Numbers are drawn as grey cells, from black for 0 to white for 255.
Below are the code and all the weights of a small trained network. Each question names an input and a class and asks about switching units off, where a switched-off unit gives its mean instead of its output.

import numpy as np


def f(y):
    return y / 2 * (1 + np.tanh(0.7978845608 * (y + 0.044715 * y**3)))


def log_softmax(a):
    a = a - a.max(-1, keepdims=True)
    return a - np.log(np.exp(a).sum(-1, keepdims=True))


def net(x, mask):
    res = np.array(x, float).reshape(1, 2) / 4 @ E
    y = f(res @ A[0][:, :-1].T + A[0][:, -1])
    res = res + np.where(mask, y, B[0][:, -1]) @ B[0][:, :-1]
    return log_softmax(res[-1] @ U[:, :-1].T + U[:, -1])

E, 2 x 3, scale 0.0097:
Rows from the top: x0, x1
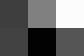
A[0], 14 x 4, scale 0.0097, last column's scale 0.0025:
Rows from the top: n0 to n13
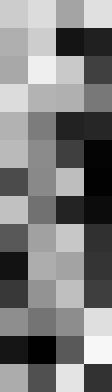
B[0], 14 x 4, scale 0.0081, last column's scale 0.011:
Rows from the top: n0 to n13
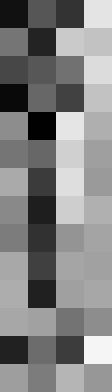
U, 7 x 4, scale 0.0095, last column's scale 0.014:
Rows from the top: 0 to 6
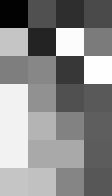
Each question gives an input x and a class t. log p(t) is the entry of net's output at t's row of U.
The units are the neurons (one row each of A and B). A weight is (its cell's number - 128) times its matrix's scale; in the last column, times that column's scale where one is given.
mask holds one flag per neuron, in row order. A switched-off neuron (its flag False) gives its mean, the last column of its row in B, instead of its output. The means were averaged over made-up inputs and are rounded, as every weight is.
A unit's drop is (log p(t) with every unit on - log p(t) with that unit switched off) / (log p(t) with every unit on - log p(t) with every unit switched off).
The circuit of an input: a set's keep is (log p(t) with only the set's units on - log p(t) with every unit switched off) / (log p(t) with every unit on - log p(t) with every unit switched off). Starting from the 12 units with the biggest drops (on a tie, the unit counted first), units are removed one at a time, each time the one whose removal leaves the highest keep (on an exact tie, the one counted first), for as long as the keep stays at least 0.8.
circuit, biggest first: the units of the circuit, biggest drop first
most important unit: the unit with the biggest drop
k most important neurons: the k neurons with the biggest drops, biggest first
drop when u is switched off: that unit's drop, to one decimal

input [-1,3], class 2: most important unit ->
n0
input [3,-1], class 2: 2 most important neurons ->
(n4 n1)
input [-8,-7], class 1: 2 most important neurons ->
(n1 n4)
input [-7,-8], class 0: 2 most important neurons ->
(n0 n3)
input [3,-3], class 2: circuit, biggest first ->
(n12 n1 n4)
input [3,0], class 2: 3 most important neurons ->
(n4 n1 n7)
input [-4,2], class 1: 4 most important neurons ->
(n0 n3 n4 n7)
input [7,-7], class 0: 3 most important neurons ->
(n0 n3 n2)
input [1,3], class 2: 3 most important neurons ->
(n0 n3 n2)
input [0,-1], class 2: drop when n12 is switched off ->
0.1
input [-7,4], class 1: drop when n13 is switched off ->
0.0
